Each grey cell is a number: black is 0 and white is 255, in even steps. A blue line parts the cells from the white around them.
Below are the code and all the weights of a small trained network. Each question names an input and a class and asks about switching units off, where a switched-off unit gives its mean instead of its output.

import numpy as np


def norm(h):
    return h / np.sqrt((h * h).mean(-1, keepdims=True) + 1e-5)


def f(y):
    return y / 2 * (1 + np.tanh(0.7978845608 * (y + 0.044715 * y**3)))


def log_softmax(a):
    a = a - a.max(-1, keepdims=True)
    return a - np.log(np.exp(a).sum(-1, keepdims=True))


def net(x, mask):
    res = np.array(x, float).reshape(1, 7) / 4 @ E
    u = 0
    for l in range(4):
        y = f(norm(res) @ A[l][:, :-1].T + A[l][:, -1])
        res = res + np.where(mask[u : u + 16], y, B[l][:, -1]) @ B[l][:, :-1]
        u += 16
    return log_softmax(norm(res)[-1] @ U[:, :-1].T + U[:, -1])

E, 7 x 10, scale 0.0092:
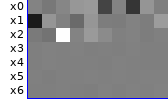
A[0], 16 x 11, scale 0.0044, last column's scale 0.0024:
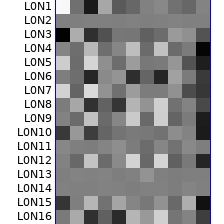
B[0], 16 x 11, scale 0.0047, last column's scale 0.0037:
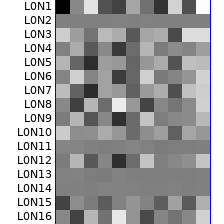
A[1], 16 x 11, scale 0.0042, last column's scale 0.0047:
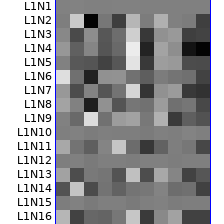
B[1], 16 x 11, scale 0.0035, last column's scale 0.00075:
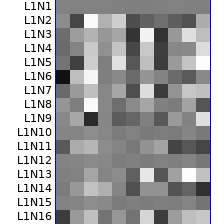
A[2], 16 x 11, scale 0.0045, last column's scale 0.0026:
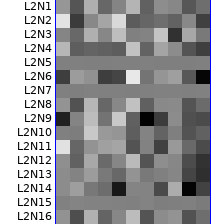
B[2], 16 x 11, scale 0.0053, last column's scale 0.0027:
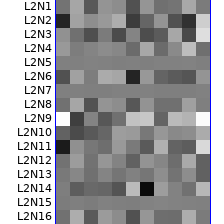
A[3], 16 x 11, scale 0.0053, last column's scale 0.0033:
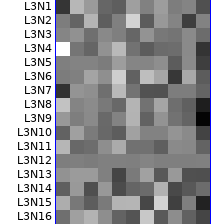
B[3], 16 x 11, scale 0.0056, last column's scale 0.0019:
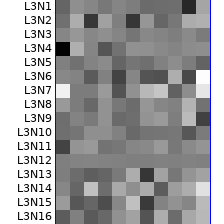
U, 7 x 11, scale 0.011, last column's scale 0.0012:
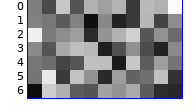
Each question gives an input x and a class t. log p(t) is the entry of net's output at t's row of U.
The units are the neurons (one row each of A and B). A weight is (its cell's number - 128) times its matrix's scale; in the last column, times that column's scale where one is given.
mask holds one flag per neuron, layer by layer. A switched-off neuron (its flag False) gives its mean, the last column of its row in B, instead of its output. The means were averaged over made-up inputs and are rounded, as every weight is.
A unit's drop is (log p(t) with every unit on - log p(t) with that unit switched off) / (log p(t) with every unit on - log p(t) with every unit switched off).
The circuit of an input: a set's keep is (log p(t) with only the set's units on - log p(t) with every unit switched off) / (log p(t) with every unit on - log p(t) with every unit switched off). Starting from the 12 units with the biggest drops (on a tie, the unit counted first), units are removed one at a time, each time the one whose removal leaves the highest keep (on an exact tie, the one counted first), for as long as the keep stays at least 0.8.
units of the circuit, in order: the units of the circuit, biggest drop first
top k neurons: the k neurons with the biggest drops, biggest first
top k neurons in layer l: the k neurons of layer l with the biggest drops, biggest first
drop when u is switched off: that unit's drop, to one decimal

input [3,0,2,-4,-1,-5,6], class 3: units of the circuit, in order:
L0N1, L2N2
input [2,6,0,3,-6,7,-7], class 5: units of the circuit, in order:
L0N3
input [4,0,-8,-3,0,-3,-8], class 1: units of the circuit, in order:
L0N1, L2N14
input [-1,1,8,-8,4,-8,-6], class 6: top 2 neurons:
L0N3, L2N9
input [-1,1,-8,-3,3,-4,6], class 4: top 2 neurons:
L0N3, L0N10
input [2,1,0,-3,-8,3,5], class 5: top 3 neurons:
L0N1, L0N6, L0N3
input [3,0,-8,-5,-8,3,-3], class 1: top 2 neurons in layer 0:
L0N1, L0N7
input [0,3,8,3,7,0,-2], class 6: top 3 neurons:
L0N8, L0N16, L0N12
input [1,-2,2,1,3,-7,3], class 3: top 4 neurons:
L2N2, L1N6, L2N9, L2N14
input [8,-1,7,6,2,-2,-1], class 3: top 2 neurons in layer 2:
L2N2, L2N11
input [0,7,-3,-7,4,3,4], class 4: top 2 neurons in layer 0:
L0N12, L0N9
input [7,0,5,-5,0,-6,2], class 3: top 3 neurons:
L0N1, L2N2, L2N11
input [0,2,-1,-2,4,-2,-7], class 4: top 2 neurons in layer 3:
L3N15, L3N4
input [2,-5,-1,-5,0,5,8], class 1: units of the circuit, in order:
L0N1
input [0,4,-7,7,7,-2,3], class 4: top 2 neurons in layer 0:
L0N8, L0N16
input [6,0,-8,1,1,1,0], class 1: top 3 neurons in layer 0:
L0N1, L0N7, L0N5
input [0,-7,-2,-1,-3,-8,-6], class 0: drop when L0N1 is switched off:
1.5
